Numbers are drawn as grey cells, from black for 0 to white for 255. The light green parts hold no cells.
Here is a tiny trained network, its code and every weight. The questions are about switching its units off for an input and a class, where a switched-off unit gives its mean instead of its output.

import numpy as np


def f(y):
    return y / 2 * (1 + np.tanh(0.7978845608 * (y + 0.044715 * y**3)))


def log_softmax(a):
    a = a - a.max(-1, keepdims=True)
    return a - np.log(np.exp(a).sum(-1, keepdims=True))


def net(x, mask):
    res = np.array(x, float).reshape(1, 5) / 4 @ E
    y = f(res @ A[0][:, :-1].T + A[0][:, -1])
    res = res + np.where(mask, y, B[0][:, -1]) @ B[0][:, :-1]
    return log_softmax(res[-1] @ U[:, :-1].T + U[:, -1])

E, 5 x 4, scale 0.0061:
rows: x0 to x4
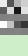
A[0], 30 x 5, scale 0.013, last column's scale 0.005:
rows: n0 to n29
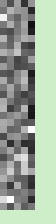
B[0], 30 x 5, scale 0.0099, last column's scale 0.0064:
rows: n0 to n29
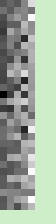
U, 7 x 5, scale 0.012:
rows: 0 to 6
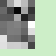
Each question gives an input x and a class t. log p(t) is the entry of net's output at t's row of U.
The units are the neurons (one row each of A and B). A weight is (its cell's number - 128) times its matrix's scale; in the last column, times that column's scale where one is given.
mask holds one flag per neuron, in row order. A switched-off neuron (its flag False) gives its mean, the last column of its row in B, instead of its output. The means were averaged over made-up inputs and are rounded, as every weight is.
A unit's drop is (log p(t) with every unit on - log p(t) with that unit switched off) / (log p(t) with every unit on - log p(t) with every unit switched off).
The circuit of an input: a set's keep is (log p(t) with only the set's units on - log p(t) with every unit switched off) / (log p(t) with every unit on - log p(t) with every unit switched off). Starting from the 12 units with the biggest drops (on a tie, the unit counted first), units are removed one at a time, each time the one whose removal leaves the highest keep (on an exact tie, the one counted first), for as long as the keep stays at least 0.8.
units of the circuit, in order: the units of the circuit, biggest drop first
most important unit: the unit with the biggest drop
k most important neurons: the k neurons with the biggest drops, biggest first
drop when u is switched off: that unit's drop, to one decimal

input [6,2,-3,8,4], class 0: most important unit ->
n28
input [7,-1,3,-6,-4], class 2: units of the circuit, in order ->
(n11 n5)
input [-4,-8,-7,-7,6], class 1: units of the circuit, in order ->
(n26 n6)
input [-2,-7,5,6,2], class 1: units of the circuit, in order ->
(n0 n20)
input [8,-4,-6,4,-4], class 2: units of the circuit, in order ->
(n5 n11)
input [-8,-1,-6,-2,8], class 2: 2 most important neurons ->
(n13 n8)
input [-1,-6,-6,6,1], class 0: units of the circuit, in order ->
(n14 n25 n18)
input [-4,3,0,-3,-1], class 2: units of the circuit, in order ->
(n8 n13)
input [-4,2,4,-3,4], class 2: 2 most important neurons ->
(n8 n13)
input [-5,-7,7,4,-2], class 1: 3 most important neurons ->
(n20 n0 n6)
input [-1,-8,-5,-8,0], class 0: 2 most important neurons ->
(n22 n10)
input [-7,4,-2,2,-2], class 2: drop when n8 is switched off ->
0.3
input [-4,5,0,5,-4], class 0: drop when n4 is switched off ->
-0.1
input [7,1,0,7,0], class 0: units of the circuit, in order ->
(n28)
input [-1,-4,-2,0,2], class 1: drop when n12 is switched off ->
-0.2
